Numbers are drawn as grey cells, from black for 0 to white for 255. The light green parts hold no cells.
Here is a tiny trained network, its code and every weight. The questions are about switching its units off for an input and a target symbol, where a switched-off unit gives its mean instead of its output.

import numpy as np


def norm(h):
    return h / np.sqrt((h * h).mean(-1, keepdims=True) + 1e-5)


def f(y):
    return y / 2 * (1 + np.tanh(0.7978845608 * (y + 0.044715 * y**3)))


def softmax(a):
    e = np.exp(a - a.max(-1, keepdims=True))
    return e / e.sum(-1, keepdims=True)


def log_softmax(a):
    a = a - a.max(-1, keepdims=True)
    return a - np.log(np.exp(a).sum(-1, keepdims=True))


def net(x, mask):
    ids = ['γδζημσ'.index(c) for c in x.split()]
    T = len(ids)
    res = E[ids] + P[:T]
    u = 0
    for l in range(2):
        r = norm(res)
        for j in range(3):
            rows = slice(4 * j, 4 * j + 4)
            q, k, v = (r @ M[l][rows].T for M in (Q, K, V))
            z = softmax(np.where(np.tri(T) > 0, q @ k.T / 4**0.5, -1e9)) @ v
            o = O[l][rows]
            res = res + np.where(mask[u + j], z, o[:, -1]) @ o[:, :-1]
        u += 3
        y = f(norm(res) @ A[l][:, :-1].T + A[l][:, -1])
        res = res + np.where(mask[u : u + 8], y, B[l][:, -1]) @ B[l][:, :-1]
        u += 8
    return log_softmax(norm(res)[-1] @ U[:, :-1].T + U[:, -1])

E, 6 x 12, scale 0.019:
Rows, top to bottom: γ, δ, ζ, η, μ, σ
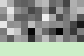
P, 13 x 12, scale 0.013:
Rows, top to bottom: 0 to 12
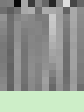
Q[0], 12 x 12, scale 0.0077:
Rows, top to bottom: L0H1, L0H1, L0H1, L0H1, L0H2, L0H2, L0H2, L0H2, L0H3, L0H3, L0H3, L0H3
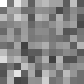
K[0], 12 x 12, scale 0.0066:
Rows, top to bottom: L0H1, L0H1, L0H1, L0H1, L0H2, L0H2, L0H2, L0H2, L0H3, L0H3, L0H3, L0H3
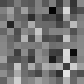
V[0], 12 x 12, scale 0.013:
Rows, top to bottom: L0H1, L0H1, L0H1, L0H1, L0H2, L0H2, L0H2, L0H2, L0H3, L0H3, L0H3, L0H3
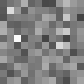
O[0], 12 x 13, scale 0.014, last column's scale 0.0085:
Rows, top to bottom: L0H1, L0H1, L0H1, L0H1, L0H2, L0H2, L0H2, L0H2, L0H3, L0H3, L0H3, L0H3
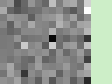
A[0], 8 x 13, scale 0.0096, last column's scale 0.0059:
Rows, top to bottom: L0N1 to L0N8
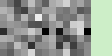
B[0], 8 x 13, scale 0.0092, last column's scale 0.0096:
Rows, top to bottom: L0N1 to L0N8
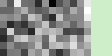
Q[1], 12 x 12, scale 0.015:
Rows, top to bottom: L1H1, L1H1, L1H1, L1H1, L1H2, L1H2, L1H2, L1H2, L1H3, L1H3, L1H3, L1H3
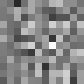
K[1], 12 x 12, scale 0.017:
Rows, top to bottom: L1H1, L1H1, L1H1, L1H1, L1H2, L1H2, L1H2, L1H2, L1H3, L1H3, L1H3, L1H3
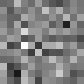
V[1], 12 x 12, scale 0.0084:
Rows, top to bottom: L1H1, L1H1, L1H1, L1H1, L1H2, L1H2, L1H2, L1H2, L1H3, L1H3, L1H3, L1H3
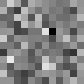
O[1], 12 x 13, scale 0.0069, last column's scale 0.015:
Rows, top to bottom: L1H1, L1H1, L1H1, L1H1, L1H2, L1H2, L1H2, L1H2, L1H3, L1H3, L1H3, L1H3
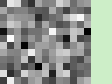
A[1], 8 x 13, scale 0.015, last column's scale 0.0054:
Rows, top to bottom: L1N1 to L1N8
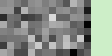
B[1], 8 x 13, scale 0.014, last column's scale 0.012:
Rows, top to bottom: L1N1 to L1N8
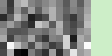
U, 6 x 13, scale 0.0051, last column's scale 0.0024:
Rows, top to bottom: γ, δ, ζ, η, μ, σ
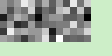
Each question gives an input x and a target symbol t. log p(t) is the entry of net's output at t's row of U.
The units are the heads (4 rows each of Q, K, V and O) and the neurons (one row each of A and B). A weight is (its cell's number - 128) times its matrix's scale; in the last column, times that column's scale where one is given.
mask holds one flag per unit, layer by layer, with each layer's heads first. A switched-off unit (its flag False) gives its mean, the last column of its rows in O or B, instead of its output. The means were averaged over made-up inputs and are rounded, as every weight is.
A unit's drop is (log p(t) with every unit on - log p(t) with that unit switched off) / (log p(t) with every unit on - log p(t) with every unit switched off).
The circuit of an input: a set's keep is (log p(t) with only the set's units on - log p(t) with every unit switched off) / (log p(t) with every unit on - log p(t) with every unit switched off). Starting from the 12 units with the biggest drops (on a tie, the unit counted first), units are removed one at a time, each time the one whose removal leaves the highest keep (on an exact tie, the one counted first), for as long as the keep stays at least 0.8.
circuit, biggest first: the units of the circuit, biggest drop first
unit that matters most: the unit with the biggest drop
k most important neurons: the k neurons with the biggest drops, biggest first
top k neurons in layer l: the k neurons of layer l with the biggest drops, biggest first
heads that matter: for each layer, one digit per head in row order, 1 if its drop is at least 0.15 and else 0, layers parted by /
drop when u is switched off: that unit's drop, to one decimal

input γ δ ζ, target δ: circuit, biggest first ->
[L0H1 L1N6]
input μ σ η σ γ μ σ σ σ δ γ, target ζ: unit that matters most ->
L0N6
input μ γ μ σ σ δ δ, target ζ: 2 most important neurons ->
[L0N6 L1N3]
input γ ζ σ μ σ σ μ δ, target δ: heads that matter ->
010 / 000
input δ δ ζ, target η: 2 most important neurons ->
[L1N8 L0N1]
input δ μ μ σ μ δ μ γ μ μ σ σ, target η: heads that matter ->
110 / 100
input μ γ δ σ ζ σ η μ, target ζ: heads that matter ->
001 / 001
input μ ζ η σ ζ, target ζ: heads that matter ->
000 / 000
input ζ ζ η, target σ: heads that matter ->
100 / 000
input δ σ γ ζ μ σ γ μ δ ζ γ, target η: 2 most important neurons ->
[L0N7 L1N8]
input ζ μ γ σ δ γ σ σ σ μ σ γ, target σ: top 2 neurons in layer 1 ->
[L1N4 L1N7]
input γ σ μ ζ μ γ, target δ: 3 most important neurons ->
[L0N1 L1N6 L0N3]
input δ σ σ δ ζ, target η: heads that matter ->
010 / 010
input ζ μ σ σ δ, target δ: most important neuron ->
[L0N4]
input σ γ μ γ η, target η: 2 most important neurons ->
[L1N8 L1N7]
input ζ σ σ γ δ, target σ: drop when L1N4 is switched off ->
0.1
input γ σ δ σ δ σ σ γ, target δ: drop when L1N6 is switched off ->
0.2
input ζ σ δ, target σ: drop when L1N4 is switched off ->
0.2
